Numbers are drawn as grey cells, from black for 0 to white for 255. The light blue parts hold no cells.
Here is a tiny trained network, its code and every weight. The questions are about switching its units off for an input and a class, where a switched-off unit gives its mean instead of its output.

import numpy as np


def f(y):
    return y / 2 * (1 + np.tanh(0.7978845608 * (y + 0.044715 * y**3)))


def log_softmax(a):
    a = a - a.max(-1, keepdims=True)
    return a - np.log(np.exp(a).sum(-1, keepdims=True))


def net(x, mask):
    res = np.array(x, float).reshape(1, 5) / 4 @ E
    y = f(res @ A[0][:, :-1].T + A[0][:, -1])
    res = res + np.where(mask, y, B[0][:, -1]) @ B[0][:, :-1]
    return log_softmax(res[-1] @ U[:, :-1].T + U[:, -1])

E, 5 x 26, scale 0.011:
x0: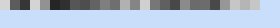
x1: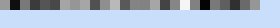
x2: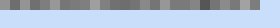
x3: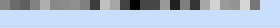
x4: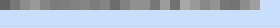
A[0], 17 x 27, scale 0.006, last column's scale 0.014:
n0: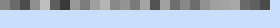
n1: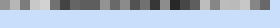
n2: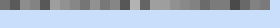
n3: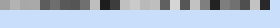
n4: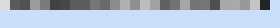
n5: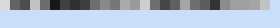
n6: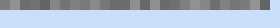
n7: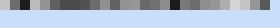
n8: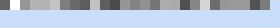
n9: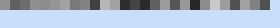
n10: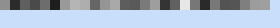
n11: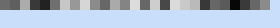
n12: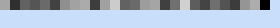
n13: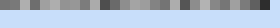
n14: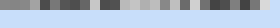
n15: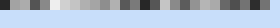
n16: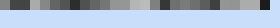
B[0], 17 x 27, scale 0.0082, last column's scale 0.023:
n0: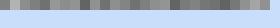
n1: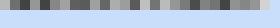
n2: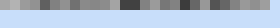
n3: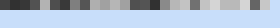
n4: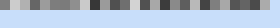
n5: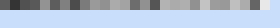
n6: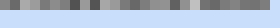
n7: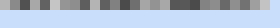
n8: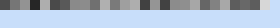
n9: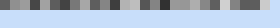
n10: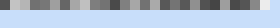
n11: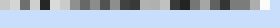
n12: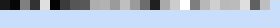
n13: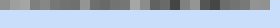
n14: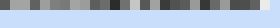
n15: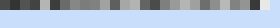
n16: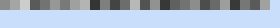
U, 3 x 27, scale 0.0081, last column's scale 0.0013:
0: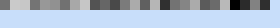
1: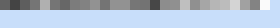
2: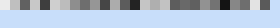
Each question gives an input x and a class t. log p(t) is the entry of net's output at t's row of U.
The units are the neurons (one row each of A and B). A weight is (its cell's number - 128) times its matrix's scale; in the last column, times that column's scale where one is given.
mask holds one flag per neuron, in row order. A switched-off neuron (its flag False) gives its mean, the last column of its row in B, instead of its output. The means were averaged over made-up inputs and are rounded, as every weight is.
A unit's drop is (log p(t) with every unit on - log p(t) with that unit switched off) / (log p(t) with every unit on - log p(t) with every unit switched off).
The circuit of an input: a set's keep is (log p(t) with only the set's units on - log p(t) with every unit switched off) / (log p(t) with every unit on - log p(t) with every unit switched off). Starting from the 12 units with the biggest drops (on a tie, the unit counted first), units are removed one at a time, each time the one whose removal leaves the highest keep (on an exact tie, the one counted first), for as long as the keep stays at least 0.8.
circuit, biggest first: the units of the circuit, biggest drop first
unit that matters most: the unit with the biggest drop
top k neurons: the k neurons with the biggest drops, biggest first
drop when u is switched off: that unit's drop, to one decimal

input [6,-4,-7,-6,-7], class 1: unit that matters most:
n3
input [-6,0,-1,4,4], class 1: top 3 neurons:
(n14 n10 n15)
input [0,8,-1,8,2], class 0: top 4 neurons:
(n10 n9 n3 n5)
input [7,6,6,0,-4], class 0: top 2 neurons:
(n10 n4)
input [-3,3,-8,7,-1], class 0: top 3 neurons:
(n5 n3 n9)
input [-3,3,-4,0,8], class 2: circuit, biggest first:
(n11 n8)
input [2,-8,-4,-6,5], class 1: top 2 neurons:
(n3 n10)
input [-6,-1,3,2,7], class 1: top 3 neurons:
(n10 n14 n15)
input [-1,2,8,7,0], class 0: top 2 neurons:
(n5 n3)
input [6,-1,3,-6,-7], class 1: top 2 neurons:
(n3 n5)
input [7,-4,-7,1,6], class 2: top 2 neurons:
(n7 n1)
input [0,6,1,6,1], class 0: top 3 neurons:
(n10 n3 n5)
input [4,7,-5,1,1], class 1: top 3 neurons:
(n12 n5 n14)
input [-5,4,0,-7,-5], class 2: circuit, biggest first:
(n11)
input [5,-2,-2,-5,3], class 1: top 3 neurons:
(n3 n5 n10)
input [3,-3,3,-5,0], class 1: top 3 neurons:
(n3 n10 n5)
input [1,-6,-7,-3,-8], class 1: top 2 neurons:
(n3 n10)
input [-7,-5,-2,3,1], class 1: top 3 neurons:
(n15 n14 n10)
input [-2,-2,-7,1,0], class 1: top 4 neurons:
(n10 n14 n4 n11)
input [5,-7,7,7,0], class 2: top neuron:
(n1)
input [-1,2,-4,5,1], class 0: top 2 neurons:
(n5 n3)
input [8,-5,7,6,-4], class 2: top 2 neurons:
(n7 n1)
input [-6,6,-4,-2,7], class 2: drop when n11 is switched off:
1.0
